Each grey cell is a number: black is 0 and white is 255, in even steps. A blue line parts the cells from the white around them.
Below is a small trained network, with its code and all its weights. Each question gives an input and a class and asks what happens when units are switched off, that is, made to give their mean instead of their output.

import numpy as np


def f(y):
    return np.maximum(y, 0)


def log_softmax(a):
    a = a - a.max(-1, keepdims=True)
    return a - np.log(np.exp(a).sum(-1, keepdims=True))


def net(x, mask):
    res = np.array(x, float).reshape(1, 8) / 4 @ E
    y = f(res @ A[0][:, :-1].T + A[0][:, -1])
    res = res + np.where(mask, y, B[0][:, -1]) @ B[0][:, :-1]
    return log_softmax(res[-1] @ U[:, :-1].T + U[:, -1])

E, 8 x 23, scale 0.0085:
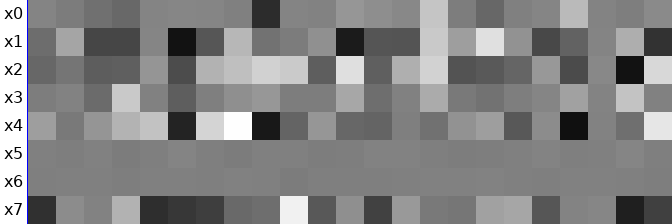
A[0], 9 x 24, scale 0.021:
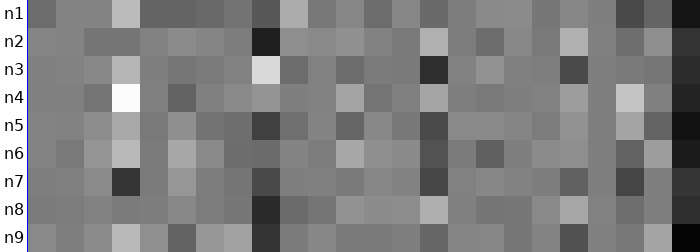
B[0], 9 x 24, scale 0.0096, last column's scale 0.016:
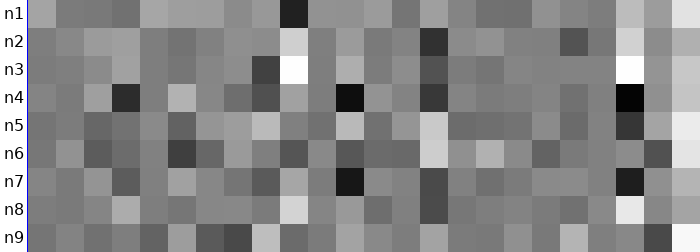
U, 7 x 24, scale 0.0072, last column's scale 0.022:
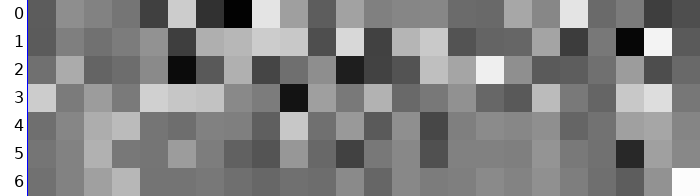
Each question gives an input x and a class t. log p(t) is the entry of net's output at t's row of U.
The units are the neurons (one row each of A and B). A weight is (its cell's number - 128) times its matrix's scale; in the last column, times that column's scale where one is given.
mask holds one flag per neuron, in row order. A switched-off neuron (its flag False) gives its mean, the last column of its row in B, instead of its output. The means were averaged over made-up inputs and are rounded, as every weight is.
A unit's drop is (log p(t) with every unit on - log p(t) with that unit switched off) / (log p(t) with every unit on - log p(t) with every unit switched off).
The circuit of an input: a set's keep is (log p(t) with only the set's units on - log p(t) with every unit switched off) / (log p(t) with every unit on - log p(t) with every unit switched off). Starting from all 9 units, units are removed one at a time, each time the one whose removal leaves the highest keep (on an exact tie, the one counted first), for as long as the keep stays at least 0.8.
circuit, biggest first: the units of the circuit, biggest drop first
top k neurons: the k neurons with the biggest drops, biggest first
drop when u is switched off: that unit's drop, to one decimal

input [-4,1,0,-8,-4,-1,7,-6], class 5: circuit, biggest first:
(n1 n7)
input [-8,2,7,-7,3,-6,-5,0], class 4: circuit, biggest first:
(n3 n5)
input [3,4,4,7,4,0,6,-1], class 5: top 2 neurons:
(n4 n5)
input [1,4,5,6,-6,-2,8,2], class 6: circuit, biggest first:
(n9 n5)
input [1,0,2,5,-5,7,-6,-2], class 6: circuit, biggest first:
(n9)
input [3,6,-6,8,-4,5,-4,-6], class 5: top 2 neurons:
(n4 n6)
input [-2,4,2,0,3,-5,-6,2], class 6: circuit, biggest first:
(n6 n5)
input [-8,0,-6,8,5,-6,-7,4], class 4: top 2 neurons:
(n3 n7)
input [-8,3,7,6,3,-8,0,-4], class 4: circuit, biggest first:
(n5 n3)
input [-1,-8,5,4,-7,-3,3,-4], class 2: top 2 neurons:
(n6 n9)
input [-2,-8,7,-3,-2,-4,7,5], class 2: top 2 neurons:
(n6 n5)
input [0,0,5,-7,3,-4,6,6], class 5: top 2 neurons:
(n7 n5)
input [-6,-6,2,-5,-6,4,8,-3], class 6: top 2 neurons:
(n9 n6)
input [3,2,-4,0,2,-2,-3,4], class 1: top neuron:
(n6)
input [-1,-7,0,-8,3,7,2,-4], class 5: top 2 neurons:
(n7 n1)
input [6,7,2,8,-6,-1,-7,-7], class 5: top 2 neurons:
(n4 n6)
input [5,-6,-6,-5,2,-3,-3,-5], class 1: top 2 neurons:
(n5 n1)
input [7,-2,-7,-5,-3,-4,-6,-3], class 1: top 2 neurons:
(n5 n3)
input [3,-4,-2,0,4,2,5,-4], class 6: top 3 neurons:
(n1 n9 n6)
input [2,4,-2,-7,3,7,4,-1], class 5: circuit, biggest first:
(n7)
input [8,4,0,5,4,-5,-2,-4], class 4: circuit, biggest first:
(n2 n8)
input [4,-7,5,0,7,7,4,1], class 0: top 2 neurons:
(n9 n5)
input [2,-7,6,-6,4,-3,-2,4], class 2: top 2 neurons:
(n6 n5)
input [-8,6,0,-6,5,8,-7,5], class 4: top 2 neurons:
(n3 n6)
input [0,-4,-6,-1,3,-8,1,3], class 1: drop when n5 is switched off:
1.0
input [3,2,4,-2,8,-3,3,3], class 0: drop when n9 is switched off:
0.7
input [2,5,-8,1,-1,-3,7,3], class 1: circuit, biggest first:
(n5)
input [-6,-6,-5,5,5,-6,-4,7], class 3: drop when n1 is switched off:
2.0
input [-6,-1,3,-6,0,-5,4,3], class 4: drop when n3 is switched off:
0.8
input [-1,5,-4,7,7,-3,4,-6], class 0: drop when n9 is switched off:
0.8
